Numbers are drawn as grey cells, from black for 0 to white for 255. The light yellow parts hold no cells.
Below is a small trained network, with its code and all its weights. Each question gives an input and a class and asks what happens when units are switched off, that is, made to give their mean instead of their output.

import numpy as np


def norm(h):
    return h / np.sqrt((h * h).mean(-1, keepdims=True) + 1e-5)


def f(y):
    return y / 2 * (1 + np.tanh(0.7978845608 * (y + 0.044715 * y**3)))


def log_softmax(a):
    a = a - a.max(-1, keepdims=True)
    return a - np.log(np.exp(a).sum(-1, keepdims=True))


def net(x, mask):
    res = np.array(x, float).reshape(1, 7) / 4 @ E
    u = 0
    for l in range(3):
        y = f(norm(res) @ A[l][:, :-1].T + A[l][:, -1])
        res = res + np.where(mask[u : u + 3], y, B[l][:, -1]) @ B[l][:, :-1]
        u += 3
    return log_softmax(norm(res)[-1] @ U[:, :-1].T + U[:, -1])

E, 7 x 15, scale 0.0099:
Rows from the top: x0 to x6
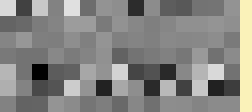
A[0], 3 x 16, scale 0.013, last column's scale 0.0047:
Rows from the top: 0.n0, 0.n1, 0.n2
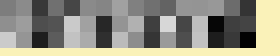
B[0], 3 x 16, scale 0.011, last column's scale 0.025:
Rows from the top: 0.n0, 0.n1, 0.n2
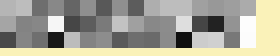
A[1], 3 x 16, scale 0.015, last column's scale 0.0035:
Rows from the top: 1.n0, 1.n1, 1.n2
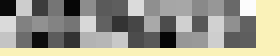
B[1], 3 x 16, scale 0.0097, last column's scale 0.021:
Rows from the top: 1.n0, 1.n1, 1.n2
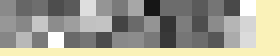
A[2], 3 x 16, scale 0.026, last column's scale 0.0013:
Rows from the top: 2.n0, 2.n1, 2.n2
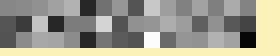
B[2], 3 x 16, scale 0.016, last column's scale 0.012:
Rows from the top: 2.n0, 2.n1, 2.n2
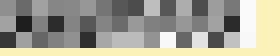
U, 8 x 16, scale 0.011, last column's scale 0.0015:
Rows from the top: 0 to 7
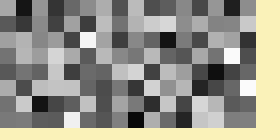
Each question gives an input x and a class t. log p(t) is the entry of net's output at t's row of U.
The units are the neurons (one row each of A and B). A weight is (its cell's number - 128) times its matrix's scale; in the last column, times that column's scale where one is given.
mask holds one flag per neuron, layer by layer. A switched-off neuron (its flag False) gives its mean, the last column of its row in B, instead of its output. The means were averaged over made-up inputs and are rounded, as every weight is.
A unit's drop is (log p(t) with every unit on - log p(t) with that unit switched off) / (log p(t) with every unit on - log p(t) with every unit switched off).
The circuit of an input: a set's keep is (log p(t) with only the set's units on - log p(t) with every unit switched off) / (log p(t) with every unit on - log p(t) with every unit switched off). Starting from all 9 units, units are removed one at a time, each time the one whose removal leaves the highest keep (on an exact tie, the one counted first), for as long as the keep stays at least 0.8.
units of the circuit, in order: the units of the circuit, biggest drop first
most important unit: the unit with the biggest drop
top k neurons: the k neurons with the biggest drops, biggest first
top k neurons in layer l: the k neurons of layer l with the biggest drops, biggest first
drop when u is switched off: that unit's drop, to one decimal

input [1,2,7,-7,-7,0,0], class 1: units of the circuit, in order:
(1.n2)
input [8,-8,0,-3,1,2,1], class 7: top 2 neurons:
(0.n1; 1.n0)
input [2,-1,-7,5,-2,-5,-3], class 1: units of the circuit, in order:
(1.n0; 1.n2)
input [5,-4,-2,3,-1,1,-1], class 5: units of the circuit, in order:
(1.n0; 2.n0)
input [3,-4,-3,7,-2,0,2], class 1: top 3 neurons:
(0.n1; 1.n0; 2.n2)
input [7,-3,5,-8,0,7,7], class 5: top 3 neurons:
(0.n1; 1.n0; 2.n0)
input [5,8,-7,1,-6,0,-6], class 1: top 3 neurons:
(0.n1; 1.n0; 2.n2)
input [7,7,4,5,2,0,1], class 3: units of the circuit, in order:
(0.n1; 0.n2; 1.n0; 2.n1)
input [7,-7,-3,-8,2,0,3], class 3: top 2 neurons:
(0.n1; 1.n0)
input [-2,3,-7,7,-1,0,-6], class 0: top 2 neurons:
(0.n1; 1.n2)
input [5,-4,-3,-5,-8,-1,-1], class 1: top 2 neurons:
(1.n0; 0.n1)
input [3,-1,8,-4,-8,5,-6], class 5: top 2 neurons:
(1.n0; 2.n0)
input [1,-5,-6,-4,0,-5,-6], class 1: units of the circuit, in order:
(1.n0; 0.n1; 2.n2)
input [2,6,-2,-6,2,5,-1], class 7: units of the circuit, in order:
(0.n2)
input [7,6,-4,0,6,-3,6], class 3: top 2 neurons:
(1.n0; 2.n2)
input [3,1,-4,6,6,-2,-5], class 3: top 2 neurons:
(1.n0; 2.n2)
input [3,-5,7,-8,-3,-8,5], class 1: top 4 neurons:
(1.n0; 2.n2; 1.n2; 0.n1)
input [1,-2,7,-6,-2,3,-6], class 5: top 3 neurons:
(1.n0; 0.n1; 2.n0)
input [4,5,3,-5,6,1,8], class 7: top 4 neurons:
(0.n1; 1.n0; 0.n2; 1.n1)
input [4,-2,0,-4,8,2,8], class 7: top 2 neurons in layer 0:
(0.n2; 0.n1)
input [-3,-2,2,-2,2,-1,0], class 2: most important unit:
0.n2
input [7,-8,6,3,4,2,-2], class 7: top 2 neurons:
(0.n1; 1.n0)
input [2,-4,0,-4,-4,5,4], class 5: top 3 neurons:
(1.n0; 0.n1; 2.n0)
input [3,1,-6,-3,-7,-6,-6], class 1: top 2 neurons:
(1.n0; 2.n2)
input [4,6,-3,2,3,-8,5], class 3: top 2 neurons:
(1.n0; 0.n2)
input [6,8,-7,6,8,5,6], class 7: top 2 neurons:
(0.n2; 1.n0)
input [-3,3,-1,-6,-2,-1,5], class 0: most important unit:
0.n1
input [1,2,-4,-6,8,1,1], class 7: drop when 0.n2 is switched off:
0.3
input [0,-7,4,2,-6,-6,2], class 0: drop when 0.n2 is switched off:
0.1
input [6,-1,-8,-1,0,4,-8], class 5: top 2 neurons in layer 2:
(2.n0; 2.n2)
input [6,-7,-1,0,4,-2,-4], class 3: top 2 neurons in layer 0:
(0.n1; 0.n2)
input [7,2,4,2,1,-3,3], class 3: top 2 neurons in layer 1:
(1.n0; 1.n1)
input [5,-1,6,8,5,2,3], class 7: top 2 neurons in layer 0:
(0.n2; 0.n1)
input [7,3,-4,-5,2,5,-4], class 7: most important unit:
0.n2
